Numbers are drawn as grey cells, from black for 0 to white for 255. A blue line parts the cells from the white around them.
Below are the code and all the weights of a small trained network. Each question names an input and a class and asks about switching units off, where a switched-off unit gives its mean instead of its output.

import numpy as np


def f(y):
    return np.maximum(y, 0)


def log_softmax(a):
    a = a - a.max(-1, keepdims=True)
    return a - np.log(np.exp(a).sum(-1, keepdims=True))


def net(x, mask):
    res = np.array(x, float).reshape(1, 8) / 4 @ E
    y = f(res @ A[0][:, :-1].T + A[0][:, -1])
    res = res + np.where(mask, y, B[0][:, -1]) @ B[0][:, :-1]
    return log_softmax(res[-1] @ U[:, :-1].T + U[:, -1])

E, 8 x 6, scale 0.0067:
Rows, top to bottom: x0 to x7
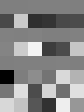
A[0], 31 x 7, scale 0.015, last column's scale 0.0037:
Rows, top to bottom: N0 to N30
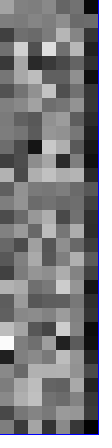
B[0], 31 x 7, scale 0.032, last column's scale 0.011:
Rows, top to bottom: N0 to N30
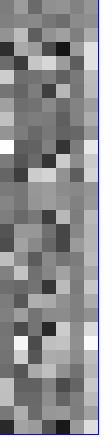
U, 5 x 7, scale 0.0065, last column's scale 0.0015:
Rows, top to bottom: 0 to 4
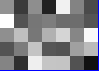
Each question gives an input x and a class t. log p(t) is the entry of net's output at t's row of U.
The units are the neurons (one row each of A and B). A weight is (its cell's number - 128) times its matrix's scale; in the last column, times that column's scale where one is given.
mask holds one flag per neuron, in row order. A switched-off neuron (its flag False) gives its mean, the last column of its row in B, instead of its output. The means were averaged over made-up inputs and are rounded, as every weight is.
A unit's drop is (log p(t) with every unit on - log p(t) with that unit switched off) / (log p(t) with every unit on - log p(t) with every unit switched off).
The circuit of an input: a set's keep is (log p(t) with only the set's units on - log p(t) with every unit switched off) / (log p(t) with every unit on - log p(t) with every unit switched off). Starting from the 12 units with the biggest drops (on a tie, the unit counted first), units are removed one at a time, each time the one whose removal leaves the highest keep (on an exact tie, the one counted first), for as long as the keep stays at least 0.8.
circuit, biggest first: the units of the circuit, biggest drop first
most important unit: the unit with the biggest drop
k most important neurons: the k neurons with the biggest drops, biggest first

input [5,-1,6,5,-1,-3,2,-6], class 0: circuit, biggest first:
(N11)
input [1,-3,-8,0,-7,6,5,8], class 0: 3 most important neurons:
(N23; N20; N24)
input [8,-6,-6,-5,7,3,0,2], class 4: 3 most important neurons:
(N12; N26; N27)
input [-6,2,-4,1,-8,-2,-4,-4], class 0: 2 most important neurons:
(N3; N11)
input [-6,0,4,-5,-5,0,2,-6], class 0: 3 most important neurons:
(N11; N6; N15)
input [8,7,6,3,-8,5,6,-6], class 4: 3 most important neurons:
(N4; N21; N23)
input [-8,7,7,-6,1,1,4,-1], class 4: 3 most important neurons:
(N4; N21; N27)
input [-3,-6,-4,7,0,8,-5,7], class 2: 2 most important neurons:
(N25; N10)
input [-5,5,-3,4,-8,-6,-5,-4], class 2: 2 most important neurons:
(N24; N3)
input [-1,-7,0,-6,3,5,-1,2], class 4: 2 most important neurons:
(N12; N26)
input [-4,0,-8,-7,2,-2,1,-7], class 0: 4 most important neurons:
(N11; N6; N15; N27)
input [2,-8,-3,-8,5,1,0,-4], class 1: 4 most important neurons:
(N10; N4; N8; N9)
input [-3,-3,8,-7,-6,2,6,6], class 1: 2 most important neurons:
(N10; N11)
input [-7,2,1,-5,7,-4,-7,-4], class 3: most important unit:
N30
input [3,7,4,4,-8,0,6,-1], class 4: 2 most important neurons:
(N4; N30)
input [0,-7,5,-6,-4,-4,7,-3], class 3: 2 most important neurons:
(N3; N16)
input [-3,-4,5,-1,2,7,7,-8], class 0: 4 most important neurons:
(N11; N6; N15; N24)
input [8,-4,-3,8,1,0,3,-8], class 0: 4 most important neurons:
(N11; N6; N15; N10)
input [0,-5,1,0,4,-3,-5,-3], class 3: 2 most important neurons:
(N30; N4)
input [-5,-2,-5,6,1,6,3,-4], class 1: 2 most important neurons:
(N24; N27)
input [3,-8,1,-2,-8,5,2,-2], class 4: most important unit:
N12
